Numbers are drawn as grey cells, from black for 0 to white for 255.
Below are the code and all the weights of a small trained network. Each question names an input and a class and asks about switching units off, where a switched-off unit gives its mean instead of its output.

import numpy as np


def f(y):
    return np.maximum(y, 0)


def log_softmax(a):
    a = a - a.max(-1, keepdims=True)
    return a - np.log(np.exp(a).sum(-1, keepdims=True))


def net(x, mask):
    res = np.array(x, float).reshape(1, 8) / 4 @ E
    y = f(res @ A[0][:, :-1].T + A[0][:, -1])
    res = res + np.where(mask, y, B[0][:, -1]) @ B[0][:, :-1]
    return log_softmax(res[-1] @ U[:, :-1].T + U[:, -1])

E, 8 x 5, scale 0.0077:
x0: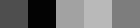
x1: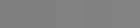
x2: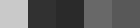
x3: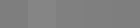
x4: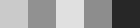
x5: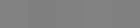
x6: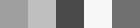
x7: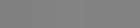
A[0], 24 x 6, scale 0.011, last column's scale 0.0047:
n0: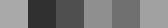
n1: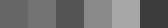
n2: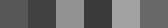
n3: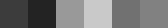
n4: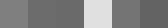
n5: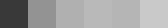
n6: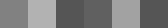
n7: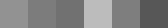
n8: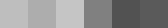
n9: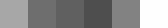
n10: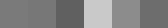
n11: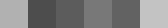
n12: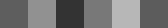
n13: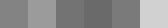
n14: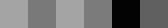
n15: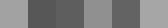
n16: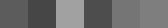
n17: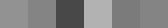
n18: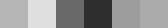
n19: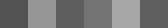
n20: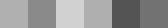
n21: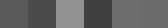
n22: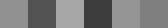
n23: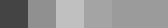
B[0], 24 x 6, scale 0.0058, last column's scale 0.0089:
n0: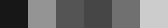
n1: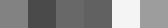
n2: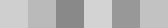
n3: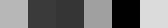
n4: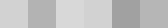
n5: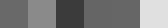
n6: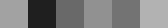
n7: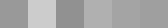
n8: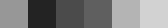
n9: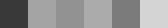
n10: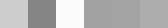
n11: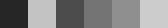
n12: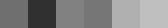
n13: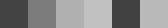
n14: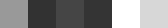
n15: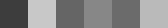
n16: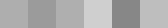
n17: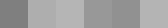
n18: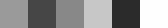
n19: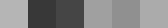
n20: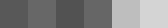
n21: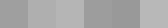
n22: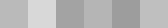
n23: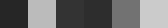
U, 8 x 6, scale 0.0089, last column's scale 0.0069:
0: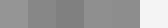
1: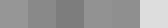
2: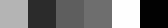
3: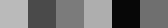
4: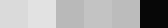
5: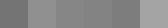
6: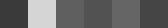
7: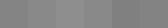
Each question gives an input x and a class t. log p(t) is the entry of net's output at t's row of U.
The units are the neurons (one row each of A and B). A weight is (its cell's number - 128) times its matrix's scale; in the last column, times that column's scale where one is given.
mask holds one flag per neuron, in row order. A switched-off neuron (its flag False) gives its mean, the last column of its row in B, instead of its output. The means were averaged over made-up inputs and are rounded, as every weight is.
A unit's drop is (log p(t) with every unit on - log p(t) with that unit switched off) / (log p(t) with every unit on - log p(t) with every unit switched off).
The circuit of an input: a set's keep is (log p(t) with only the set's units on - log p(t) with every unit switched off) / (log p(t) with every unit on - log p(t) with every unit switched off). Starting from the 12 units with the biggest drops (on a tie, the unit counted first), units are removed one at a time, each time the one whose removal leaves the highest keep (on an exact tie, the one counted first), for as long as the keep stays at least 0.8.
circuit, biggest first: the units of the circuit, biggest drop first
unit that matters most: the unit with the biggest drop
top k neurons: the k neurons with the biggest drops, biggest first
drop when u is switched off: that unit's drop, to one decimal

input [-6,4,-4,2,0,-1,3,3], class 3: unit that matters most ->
n18
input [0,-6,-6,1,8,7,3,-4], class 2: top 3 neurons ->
n8; n14; n20
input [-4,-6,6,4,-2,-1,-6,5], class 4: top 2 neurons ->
n22; n2
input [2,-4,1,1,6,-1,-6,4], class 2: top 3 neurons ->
n14; n8; n20
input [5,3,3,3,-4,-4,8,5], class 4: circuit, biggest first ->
n4; n10
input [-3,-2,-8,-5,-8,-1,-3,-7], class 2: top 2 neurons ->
n19; n12
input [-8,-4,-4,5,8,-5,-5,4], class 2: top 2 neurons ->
n8; n14
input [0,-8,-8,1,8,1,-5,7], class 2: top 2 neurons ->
n8; n14
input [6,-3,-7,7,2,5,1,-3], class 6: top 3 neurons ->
n23; n18; n5
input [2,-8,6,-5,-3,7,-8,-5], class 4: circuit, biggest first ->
n2; n22; n21
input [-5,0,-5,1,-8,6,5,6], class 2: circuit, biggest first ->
n12; n19
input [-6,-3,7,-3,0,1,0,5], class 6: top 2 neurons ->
n11; n3
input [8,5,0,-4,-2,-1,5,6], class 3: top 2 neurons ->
n3; n14
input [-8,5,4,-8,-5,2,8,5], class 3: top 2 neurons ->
n18; n6
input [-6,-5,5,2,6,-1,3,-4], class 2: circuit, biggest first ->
n14
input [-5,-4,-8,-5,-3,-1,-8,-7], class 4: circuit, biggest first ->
n2; n22
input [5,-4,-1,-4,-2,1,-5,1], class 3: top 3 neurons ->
n3; n14; n20
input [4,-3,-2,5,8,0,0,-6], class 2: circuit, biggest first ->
n14; n8
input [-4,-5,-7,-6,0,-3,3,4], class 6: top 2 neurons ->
n23; n5
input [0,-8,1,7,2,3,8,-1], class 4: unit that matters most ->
n4
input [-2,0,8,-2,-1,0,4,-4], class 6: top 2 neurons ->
n0; n11
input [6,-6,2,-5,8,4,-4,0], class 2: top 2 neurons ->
n14; n20
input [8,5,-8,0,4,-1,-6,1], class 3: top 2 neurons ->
n3; n11
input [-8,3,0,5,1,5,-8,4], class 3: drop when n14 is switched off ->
0.1
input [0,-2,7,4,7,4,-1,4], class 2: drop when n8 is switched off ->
0.2
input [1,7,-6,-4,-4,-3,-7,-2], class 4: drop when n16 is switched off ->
0.2
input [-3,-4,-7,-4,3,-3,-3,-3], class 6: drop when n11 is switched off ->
-0.2
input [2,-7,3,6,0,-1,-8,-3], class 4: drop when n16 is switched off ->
0.1
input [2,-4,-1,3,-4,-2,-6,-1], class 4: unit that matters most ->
n2
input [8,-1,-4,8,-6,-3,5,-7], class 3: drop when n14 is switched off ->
0.3
